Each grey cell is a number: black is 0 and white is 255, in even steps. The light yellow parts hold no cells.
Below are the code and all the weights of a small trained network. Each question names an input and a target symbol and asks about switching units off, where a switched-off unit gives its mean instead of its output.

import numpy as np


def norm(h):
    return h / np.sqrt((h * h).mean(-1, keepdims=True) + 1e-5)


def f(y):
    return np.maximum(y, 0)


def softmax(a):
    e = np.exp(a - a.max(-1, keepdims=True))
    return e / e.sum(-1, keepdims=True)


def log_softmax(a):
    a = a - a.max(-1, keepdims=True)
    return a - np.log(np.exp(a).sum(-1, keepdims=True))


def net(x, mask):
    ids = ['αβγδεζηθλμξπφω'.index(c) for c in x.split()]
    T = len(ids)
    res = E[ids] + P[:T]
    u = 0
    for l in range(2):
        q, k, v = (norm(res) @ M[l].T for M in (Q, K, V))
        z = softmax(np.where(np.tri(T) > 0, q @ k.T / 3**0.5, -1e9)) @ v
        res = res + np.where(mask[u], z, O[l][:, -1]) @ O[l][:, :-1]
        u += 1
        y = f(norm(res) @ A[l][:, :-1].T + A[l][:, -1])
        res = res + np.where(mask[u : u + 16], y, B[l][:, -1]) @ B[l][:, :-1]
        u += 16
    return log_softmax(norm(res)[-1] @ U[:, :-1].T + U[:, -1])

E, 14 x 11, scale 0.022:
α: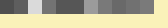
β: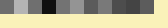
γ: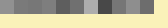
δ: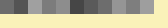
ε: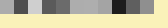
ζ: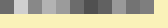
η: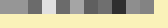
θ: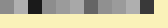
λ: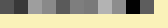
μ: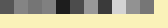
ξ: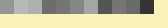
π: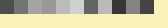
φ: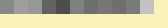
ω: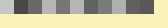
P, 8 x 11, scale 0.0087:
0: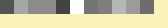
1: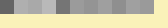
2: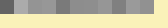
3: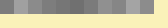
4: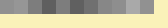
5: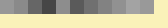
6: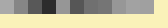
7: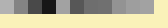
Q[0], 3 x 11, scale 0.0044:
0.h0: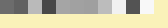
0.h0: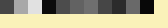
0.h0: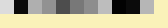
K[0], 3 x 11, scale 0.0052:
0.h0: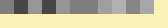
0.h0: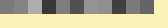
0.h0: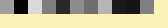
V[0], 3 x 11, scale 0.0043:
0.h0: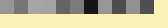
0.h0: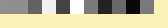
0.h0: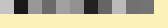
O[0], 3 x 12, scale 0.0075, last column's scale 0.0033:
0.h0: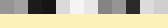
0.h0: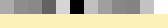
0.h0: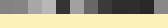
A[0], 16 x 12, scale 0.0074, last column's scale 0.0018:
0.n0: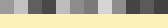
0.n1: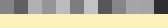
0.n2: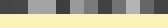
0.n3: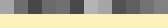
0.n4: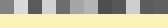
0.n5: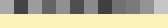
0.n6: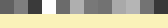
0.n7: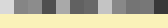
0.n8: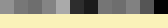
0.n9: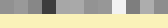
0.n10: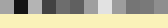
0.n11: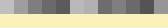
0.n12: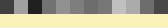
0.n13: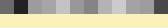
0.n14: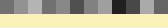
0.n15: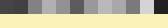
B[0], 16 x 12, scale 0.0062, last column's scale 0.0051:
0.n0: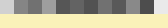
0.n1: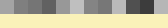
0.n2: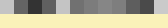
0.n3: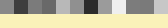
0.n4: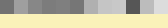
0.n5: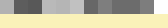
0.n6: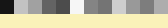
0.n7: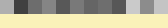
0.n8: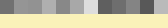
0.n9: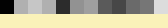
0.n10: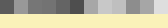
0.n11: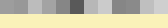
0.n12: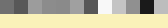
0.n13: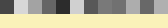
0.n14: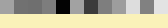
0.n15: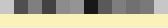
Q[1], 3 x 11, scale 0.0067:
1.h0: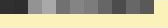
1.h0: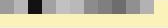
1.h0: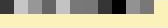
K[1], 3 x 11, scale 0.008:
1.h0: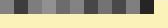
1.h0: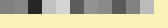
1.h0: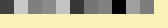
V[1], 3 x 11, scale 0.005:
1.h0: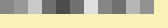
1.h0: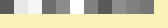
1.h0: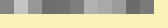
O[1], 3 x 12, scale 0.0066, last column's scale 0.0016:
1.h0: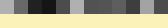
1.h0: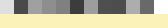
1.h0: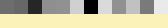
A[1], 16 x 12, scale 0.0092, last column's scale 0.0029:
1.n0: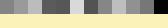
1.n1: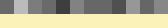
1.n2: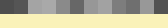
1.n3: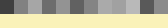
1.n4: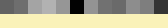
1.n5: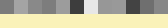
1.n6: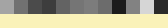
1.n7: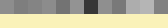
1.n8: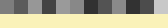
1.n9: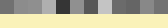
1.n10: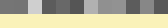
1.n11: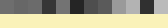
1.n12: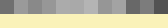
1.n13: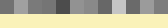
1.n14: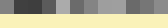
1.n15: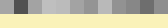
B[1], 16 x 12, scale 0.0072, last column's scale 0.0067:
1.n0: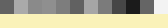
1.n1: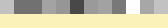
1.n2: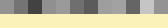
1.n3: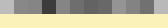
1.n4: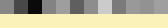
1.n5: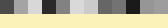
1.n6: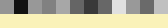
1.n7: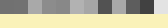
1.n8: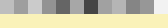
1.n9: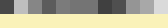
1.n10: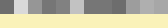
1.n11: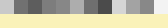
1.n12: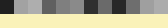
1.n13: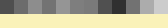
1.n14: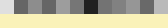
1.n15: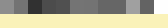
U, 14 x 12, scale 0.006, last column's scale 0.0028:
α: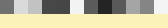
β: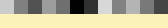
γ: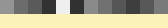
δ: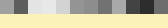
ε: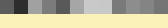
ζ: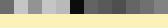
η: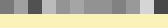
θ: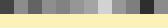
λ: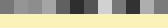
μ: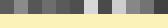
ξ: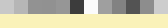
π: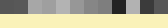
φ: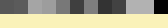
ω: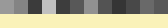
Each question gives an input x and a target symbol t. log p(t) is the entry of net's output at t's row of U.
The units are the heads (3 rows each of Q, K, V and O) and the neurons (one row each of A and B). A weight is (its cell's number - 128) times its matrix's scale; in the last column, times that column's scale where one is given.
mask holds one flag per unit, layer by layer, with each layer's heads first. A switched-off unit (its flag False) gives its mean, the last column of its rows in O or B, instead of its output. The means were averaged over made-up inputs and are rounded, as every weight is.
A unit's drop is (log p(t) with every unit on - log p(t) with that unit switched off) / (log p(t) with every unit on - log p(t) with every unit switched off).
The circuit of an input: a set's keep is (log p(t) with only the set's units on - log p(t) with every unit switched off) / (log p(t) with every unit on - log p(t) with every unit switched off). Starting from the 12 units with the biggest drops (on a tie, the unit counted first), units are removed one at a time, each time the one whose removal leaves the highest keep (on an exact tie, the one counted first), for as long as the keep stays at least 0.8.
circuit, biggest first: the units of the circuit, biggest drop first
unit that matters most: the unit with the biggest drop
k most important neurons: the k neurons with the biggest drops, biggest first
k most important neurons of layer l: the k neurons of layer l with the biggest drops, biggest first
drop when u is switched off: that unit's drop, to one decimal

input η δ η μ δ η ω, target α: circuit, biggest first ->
(0.n9, 0.n13)
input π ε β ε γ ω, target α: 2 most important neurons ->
(1.n9, 0.n6)
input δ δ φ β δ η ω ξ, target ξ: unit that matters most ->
0.n11
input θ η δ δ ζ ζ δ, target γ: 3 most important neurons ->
(1.n4, 0.n8, 0.n14)
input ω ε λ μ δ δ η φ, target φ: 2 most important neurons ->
(1.n6, 1.n1)
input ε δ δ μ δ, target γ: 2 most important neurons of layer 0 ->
(0.n2, 0.n8)
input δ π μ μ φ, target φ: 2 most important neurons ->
(1.n1, 1.n6)
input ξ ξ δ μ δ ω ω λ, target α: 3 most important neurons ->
(1.n10, 1.n9, 1.n5)
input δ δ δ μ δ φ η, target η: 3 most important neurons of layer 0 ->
(0.n4, 0.n9, 0.n12)
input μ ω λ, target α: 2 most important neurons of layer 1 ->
(1.n9, 1.n10)
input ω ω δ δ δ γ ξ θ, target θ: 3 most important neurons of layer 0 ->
(0.n12, 0.n6, 0.n4)
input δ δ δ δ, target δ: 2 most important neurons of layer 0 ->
(0.n2, 0.n10)
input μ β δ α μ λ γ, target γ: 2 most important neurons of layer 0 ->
(0.n4, 0.n11)
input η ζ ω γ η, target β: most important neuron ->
(0.n9)
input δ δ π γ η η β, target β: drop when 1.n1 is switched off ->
0.4
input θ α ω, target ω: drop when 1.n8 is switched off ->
0.3
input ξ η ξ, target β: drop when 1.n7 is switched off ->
0.1
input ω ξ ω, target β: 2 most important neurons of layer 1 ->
(1.n15, 1.n0)
